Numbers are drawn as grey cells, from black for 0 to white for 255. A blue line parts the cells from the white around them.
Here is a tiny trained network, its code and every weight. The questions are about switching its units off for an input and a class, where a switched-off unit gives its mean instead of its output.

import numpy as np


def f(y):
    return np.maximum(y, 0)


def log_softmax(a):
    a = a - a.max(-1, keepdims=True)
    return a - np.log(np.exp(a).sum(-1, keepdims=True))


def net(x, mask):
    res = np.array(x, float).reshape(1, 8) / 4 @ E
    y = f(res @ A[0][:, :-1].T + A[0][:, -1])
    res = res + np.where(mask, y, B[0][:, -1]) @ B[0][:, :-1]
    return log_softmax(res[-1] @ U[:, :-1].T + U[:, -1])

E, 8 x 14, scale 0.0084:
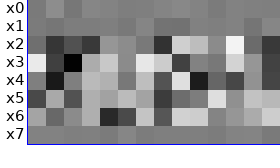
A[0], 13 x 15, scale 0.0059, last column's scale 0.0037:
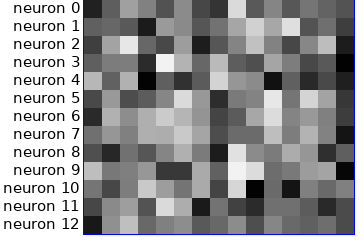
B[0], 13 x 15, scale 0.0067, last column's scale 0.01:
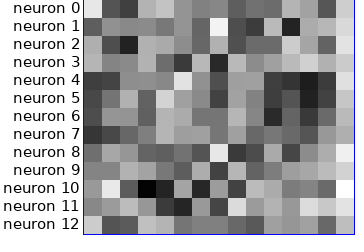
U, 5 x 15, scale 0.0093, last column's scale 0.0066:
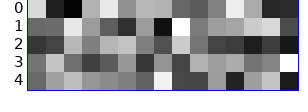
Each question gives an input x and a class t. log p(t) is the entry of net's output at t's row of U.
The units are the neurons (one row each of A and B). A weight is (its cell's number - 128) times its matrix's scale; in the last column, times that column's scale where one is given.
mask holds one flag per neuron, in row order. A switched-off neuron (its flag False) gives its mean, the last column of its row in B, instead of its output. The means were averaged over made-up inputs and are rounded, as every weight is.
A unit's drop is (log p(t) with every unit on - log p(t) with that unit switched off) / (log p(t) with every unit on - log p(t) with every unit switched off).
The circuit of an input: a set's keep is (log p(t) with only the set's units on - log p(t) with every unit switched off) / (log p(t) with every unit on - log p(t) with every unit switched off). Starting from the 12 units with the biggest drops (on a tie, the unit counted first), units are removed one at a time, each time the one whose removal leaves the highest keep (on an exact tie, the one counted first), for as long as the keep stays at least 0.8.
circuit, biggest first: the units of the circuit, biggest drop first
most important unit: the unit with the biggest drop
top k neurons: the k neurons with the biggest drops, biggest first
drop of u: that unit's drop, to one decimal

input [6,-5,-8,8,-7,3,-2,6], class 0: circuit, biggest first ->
[neuron 8]
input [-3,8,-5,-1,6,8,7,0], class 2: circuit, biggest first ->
[neuron 5; neuron 11]
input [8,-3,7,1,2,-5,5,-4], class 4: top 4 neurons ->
[neuron 8; neuron 1; neuron 11; neuron 3]
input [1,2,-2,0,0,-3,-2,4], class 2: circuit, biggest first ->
[neuron 8; neuron 4]
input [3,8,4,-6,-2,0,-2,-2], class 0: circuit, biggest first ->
[neuron 2; neuron 0]
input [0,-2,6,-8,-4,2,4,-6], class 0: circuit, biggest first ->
[neuron 2; neuron 0]
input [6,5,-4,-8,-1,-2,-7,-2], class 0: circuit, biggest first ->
[neuron 2; neuron 12]
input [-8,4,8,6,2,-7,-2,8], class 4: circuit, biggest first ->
[neuron 8; neuron 1]
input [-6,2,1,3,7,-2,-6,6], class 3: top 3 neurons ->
[neuron 10; neuron 9; neuron 8]
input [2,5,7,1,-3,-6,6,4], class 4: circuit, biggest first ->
[neuron 1; neuron 8]
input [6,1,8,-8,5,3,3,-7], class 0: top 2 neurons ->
[neuron 0; neuron 2]
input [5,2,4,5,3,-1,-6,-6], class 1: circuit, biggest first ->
[neuron 11; neuron 3; neuron 2]
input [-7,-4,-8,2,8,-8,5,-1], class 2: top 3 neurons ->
[neuron 4; neuron 8; neuron 1]
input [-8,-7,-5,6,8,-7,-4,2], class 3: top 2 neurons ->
[neuron 10; neuron 5]
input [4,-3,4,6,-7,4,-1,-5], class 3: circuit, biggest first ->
[neuron 2]
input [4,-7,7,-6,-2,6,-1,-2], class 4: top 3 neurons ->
[neuron 1; neuron 8; neuron 4]
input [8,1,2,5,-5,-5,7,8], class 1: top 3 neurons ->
[neuron 9; neuron 2; neuron 10]
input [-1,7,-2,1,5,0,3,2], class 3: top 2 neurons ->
[neuron 10; neuron 11]
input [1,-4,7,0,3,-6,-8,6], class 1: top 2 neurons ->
[neuron 11; neuron 3]
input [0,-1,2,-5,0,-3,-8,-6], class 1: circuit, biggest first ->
[neuron 11]
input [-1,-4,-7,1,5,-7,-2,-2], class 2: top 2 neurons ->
[neuron 4; neuron 8]
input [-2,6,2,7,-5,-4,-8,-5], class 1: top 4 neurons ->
[neuron 11; neuron 3; neuron 2; neuron 0]
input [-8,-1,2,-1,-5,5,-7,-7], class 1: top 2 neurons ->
[neuron 11; neuron 3]
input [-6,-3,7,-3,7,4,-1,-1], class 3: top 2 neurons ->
[neuron 10; neuron 8]
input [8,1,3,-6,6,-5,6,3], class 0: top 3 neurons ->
[neuron 0; neuron 11; neuron 2]
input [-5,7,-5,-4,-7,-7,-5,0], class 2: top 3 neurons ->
[neuron 4; neuron 10; neuron 8]
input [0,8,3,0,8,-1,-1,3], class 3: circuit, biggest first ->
[neuron 10]
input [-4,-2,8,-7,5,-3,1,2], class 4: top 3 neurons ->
[neuron 8; neuron 1; neuron 10]
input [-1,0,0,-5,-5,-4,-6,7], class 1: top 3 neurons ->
[neuron 11; neuron 10; neuron 3]
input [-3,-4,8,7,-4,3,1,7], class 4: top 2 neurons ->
[neuron 1; neuron 8]
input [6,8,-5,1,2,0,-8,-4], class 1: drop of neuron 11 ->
0.2
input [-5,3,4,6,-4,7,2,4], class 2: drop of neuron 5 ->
0.3
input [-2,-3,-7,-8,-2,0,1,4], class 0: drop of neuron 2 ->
0.3
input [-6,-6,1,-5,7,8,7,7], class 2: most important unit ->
neuron 5
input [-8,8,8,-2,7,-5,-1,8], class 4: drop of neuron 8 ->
0.7
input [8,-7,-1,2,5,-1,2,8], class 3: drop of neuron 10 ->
0.3
